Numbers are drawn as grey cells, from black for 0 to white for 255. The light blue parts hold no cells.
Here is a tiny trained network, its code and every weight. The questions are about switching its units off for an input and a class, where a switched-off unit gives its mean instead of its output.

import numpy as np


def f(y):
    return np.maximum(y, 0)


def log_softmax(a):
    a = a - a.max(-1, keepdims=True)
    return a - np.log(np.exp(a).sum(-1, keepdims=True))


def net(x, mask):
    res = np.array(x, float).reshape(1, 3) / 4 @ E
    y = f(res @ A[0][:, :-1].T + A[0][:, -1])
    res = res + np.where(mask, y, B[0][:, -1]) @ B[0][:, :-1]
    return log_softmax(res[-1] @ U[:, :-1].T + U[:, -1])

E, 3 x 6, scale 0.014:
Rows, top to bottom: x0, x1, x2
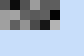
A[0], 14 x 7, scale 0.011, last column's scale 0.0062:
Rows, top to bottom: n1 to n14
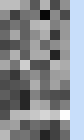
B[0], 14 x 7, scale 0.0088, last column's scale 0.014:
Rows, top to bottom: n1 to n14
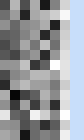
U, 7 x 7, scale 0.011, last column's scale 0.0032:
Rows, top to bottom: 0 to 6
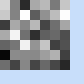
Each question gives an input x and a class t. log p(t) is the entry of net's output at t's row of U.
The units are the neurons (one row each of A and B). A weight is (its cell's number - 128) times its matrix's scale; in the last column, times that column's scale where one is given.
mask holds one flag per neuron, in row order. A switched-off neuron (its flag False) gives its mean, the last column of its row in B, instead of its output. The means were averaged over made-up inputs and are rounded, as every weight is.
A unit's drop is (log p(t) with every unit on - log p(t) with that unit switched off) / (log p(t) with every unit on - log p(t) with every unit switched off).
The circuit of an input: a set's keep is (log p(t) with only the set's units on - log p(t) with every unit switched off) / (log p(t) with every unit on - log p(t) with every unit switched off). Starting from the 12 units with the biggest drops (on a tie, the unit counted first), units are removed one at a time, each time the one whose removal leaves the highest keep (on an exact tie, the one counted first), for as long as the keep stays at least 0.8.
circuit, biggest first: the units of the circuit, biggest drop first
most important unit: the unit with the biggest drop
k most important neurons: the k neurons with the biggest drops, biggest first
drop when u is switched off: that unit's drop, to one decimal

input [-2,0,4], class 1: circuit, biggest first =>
[n7]
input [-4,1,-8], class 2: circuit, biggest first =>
[n1; n4]
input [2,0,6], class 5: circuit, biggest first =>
[n12; n2]
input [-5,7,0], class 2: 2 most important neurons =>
[n1; n6]
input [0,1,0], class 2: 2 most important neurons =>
[n12; n10]
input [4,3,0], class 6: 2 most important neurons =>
[n12; n11]
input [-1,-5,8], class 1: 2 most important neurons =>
[n7; n1]
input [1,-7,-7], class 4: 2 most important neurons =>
[n14; n2]
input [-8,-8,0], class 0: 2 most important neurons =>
[n12; n9]
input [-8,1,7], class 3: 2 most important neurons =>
[n1; n12]
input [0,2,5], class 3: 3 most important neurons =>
[n12; n10; n7]
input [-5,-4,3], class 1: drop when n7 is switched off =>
0.1
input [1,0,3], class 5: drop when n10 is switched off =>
0.2
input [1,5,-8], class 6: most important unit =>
n11
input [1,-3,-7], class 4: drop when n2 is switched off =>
0.4
